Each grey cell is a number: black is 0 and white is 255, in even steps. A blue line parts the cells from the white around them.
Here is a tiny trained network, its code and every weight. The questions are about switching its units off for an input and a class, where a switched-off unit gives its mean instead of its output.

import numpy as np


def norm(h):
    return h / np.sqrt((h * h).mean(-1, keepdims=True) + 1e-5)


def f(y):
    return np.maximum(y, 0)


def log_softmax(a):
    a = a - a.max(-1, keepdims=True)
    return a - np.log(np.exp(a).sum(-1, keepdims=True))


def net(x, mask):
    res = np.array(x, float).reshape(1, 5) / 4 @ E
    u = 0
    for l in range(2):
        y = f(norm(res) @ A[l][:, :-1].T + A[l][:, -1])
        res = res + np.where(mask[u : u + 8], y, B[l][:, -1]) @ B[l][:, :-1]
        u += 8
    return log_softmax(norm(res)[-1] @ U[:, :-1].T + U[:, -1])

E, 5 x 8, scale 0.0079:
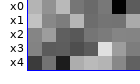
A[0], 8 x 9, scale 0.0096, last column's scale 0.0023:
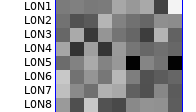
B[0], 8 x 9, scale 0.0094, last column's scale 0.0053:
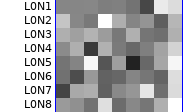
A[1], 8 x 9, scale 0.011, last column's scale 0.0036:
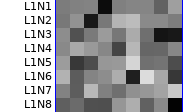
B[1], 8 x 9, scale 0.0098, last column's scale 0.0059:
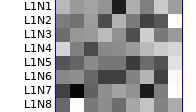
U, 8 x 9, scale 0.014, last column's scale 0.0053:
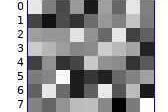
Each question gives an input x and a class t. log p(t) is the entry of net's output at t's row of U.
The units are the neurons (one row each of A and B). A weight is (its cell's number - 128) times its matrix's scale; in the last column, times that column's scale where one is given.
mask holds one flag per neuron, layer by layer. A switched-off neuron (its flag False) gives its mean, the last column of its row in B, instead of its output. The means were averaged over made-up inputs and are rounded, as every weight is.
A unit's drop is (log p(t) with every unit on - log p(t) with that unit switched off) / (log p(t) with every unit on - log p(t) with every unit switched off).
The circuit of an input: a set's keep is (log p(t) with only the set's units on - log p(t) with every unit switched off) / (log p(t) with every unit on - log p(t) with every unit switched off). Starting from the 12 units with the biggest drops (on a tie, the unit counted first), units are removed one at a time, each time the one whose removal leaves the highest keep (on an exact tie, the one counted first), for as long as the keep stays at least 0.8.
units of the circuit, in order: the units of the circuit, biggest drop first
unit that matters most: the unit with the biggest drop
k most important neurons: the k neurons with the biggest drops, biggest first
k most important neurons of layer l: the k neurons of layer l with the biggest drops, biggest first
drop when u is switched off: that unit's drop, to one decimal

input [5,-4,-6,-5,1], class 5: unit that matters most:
L0N5
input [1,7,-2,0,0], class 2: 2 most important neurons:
L0N2; L0N1
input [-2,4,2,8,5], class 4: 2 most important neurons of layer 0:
L0N8; L0N5
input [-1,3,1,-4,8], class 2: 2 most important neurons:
L0N2; L1N7
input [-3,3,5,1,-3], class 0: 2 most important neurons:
L0N5; L0N8
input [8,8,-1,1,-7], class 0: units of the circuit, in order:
L1N4; L0N5
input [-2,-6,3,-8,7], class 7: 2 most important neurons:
L0N1; L0N7
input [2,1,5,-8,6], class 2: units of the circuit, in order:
L0N7; L1N7
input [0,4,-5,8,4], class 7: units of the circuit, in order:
L1N6; L1N2
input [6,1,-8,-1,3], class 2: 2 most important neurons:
L1N3; L0N5
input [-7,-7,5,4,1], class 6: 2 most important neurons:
L1N8; L1N1
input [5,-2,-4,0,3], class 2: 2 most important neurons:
L0N5; L1N3
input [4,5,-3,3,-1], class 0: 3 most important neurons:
L1N4; L0N5; L1N2
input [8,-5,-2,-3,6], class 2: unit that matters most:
L1N3
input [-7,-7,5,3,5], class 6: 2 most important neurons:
L1N8; L0N8
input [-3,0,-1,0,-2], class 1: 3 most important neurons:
L1N7; L1N6; L0N4
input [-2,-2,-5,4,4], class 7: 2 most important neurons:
L0N1; L1N6
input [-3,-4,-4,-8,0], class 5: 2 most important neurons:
L0N5; L1N6
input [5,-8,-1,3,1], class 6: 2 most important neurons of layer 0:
L0N4; L0N5
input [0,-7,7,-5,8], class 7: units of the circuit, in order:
L1N6
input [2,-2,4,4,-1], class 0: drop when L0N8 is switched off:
0.1
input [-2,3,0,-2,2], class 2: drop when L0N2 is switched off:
0.1
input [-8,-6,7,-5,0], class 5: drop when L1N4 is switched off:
0.2
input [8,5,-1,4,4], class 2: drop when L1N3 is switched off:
0.4
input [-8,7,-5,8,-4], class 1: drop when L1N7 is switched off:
0.3
